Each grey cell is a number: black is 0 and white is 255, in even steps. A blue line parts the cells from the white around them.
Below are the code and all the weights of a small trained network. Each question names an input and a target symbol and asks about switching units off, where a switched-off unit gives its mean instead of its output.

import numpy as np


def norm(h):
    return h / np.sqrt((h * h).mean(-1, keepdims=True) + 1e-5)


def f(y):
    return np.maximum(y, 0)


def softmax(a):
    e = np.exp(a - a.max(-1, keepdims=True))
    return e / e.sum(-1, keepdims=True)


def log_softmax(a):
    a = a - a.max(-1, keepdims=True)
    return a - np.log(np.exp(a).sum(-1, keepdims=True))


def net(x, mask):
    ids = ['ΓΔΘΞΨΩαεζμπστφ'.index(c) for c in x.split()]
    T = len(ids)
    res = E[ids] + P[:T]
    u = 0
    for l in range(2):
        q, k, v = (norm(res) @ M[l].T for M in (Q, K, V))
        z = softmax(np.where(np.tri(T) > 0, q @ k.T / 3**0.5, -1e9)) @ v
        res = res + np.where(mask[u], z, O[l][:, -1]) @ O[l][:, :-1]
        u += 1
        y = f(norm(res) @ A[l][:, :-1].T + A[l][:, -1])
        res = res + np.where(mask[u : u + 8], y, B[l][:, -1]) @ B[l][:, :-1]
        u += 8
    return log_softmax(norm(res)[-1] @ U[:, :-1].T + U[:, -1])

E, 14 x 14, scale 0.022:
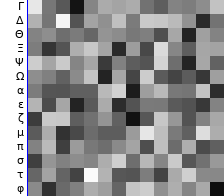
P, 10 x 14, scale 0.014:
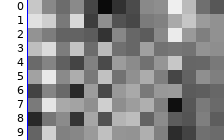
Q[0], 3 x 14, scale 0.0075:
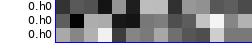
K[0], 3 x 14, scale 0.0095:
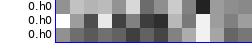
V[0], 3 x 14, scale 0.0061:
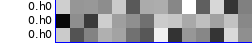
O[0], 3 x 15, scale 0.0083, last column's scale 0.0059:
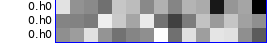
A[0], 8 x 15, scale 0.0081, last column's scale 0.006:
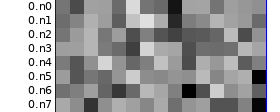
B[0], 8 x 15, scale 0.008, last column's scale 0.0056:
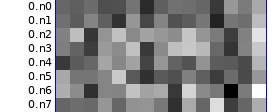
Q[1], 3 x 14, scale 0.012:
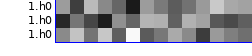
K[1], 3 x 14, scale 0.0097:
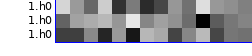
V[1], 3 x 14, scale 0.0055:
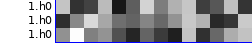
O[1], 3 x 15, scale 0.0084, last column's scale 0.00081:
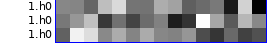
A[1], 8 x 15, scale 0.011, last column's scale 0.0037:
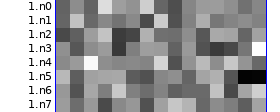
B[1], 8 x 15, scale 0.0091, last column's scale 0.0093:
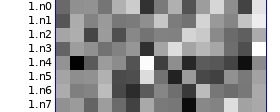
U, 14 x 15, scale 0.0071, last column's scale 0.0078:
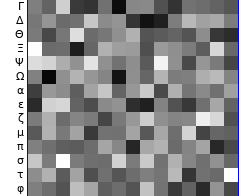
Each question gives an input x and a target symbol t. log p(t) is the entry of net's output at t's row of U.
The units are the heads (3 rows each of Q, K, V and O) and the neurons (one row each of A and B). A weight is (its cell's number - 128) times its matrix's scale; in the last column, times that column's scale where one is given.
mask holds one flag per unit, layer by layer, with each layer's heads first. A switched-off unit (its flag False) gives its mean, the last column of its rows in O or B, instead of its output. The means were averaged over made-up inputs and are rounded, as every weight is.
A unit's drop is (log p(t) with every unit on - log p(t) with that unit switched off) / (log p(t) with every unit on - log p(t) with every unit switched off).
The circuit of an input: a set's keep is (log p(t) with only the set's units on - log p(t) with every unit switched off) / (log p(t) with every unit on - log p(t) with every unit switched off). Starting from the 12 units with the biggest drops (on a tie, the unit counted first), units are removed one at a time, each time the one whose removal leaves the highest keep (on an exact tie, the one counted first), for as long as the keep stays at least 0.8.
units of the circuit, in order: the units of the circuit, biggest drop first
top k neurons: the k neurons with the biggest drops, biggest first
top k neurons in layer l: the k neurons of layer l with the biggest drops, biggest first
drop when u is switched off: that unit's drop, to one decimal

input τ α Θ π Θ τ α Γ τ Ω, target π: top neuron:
(1.n1)
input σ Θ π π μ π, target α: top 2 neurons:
(1.n0 1.n3)
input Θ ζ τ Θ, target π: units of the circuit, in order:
(1.h0 1.n1)
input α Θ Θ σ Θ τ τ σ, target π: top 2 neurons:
(1.n1 0.n6)
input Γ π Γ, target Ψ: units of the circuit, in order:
(1.h0 0.h0)
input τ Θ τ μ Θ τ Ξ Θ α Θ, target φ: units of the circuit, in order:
(1.h0 0.h0)
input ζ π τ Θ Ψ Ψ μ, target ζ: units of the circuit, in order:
(1.n7 0.h0)
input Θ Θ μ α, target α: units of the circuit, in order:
(1.n0 0.h0)
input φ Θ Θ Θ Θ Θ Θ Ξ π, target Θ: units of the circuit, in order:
(0.h0 1.n4)
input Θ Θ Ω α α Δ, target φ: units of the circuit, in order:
(1.h0 0.n3 0.h0)
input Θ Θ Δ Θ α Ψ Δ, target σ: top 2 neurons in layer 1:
(1.n4 1.n7)
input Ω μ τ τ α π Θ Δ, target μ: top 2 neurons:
(0.n6 1.n5)
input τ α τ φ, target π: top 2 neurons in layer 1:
(1.n1 1.n6)
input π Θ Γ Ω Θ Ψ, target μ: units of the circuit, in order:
(0.h0)
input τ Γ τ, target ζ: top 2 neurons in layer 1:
(1.n7 1.n0)
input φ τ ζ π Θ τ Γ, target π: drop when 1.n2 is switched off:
0.0
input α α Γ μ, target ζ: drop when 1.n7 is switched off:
0.2
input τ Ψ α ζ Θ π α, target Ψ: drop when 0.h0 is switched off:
0.6
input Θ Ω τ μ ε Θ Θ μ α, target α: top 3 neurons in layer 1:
(1.n0 1.n3 1.n5)
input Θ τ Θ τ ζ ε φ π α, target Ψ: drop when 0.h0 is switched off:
0.5
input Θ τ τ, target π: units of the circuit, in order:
(1.h0)
